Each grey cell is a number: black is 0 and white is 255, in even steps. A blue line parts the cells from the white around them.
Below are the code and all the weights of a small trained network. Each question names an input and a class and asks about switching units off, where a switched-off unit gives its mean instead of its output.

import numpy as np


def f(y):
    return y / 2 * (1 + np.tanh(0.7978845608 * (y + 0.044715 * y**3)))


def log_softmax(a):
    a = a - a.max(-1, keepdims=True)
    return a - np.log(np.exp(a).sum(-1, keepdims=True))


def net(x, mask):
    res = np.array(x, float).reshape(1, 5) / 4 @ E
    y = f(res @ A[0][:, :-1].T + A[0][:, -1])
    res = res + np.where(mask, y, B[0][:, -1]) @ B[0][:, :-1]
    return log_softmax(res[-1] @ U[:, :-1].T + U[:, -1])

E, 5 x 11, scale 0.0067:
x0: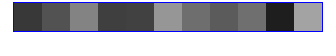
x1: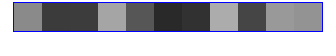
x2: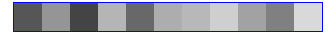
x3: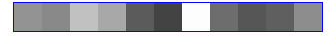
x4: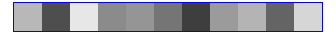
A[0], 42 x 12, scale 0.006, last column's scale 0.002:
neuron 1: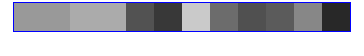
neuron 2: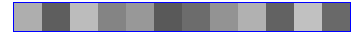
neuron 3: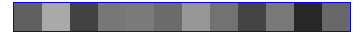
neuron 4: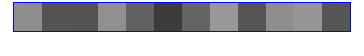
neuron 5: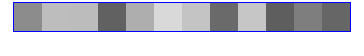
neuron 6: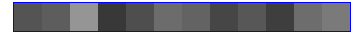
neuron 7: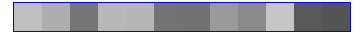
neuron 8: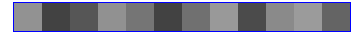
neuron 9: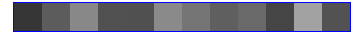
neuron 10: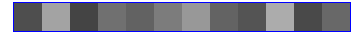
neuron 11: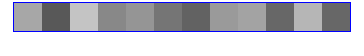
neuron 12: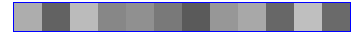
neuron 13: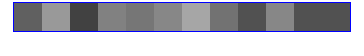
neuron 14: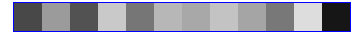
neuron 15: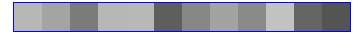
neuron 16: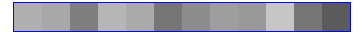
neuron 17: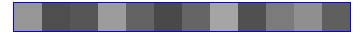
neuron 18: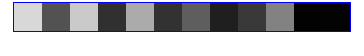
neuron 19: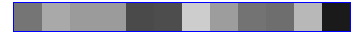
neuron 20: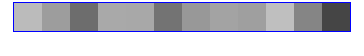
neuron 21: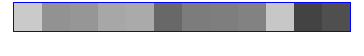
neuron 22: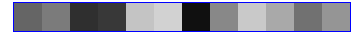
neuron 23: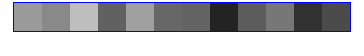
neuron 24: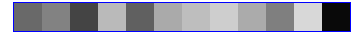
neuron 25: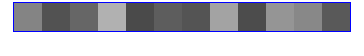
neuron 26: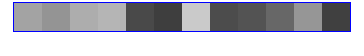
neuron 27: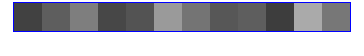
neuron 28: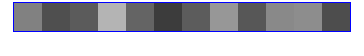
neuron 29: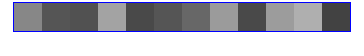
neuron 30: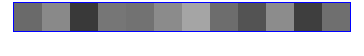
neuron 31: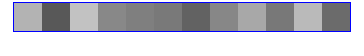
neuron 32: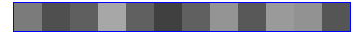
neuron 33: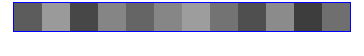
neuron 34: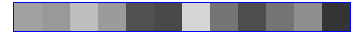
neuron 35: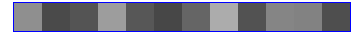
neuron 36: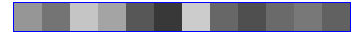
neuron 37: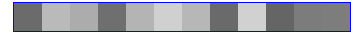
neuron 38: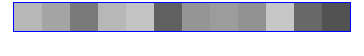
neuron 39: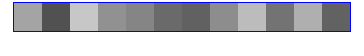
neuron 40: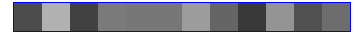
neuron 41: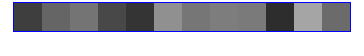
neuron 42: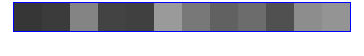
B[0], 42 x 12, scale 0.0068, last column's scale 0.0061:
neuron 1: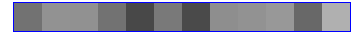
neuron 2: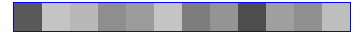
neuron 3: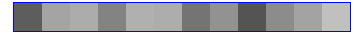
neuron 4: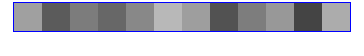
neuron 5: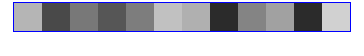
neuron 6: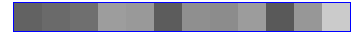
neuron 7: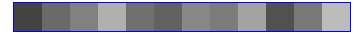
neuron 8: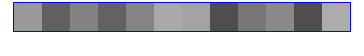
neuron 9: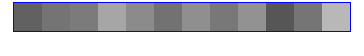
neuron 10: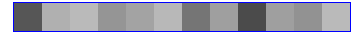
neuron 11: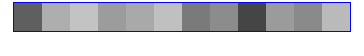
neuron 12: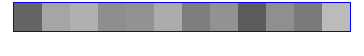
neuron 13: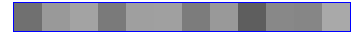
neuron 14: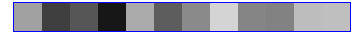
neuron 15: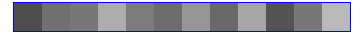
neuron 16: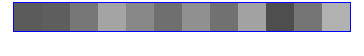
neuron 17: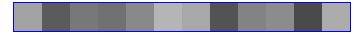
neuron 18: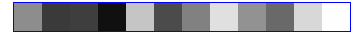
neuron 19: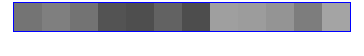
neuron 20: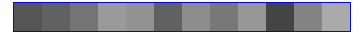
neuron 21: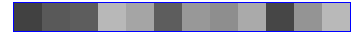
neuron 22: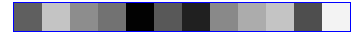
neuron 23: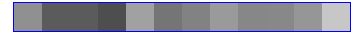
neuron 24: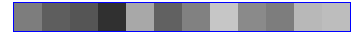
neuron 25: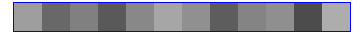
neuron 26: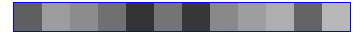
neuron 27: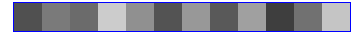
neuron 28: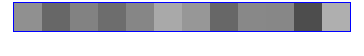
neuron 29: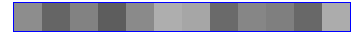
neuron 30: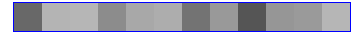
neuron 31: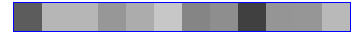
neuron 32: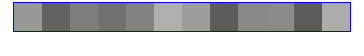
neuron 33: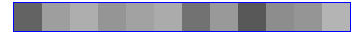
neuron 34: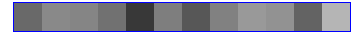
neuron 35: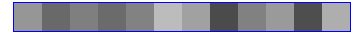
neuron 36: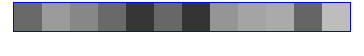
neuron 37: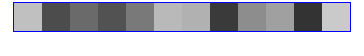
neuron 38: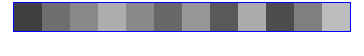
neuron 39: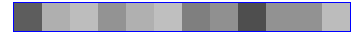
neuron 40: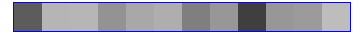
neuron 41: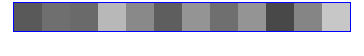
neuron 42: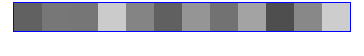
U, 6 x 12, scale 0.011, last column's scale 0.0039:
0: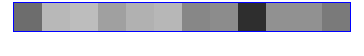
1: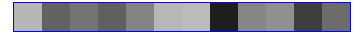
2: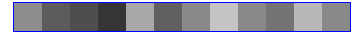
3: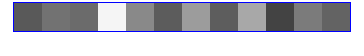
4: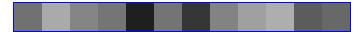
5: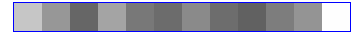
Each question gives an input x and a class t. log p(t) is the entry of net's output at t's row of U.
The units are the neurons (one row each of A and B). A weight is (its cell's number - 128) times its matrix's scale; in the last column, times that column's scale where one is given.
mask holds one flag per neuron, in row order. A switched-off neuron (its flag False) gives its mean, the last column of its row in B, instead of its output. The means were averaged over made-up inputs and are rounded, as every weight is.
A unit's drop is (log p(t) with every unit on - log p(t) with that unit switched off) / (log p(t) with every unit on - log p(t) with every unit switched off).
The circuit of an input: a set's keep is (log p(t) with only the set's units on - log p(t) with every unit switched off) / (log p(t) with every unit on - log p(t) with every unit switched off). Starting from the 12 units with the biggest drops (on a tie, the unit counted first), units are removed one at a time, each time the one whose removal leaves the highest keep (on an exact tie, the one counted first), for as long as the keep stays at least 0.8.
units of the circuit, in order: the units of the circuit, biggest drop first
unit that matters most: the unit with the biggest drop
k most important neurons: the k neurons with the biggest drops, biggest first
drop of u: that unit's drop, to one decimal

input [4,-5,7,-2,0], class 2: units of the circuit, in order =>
neuron 14
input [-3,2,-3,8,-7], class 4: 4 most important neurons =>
neuron 36; neuron 26; neuron 34; neuron 1
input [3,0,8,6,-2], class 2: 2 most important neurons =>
neuron 14; neuron 24
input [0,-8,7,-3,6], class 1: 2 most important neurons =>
neuron 5; neuron 37
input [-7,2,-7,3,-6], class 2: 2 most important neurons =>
neuron 18; neuron 23
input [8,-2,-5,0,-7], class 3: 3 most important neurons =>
neuron 27; neuron 42; neuron 6
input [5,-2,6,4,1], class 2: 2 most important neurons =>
neuron 14; neuron 24
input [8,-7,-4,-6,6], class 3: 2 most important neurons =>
neuron 27; neuron 42
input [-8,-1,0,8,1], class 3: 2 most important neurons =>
neuron 21; neuron 38
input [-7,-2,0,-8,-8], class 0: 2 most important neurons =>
neuron 10; neuron 40
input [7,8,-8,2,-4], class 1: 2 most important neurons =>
neuron 35; neuron 4
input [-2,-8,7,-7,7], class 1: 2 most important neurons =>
neuron 37; neuron 5
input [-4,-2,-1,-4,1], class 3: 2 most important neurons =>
neuron 36; neuron 26
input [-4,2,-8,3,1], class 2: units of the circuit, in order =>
neuron 18
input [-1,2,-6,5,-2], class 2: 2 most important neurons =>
neuron 18; neuron 22
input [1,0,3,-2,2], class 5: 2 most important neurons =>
neuron 18; neuron 23
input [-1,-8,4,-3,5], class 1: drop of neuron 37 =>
0.2
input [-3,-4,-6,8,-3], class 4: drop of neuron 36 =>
0.2
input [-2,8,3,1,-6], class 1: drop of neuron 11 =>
0.0
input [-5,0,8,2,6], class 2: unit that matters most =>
neuron 14
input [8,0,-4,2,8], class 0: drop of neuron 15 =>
0.1
